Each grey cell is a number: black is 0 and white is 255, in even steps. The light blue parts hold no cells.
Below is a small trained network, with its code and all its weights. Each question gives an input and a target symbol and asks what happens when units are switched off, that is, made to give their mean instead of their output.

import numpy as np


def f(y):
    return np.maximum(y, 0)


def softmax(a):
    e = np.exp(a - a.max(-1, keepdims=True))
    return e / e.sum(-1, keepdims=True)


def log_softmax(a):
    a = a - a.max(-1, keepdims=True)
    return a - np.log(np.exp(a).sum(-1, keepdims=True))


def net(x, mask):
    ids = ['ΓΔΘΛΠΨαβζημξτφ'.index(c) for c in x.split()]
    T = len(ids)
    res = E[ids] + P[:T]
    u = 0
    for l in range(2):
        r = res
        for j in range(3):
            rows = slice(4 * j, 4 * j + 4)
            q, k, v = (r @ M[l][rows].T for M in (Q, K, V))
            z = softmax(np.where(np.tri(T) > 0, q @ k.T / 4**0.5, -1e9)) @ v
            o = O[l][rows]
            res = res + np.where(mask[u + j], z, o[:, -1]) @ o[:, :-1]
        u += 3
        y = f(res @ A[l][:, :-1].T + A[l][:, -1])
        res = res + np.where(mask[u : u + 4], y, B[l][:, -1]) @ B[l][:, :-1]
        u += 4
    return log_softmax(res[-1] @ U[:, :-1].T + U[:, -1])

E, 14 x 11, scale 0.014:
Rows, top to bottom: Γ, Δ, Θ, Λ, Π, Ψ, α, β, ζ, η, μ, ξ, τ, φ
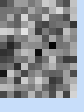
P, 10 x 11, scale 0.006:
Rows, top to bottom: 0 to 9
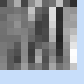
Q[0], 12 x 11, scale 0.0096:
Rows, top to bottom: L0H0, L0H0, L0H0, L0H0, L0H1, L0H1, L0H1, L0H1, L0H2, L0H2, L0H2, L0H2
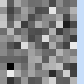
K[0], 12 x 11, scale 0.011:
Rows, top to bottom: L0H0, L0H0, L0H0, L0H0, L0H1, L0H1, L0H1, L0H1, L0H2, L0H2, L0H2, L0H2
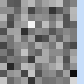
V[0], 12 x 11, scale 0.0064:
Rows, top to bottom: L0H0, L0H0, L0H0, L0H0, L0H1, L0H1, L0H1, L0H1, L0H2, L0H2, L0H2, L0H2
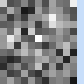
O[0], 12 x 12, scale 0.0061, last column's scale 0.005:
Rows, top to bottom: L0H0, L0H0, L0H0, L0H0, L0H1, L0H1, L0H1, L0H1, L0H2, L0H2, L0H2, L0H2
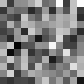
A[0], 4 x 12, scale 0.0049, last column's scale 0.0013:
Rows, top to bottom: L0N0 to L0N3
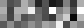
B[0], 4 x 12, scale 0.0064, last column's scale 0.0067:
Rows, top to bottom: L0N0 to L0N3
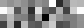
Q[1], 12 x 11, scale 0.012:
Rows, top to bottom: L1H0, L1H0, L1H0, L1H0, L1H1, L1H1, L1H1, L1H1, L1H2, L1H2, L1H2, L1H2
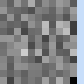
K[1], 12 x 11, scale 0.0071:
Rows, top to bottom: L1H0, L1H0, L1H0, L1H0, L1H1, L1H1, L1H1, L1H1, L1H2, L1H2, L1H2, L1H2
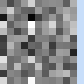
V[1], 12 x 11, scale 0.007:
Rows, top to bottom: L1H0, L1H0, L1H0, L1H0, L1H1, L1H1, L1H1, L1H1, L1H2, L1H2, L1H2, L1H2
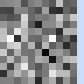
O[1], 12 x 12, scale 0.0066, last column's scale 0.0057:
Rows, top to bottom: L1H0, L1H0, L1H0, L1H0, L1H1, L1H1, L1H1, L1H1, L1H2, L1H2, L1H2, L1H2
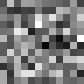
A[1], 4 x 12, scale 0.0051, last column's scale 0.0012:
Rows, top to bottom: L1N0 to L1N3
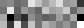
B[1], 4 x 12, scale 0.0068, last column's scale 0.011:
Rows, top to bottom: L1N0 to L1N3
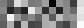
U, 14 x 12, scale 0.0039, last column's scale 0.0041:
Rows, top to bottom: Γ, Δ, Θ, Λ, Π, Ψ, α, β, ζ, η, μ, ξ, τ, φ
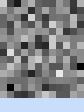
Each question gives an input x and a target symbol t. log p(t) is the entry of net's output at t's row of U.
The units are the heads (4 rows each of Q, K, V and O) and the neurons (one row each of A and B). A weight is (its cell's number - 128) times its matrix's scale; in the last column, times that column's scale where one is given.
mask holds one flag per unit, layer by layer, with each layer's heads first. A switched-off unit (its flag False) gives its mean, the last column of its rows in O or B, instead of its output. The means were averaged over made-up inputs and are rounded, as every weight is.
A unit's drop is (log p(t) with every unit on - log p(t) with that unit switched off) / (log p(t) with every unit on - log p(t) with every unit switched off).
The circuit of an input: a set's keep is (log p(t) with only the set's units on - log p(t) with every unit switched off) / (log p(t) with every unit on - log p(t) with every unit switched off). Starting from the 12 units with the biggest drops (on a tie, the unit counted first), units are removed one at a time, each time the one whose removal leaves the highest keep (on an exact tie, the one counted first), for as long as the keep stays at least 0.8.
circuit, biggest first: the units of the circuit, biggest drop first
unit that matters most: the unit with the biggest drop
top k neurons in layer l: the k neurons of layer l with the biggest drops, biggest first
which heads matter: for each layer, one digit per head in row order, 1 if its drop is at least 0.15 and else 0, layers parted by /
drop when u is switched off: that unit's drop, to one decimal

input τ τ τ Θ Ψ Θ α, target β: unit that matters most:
L1H1
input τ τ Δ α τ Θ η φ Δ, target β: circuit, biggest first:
(L1H1, L0H1, L0H2)
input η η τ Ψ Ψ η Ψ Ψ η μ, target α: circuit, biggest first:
(L0H0, L1H2)
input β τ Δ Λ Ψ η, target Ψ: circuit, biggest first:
(L0H1, L1H2, L0H0, L1H0)
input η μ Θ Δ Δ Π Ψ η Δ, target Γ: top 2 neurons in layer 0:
(L0N1, L0N2)
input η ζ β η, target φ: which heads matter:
110 / 110
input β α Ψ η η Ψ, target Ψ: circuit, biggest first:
(L0H1, L1H2, L0H0, L1H0)
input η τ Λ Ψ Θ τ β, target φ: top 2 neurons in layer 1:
(L1N3, L1N0)
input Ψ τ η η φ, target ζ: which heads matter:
010 / 010
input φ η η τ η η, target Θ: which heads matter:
010 / 010
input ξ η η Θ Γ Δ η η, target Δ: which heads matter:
110 / 011
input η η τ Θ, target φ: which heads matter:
100 / 110
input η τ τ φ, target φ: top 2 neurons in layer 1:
(L1N3, L1N0)
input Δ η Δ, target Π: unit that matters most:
L1N0
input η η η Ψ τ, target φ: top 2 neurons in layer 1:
(L1N3, L1N0)
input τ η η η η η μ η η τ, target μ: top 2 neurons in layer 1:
(L1N1, L1N2)
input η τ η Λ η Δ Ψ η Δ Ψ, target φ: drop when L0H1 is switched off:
0.3
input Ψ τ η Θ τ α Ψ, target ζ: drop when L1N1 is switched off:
0.3
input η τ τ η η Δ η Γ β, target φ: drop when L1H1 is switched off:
0.4
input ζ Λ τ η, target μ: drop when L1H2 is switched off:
0.0
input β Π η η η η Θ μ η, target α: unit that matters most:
L0H2
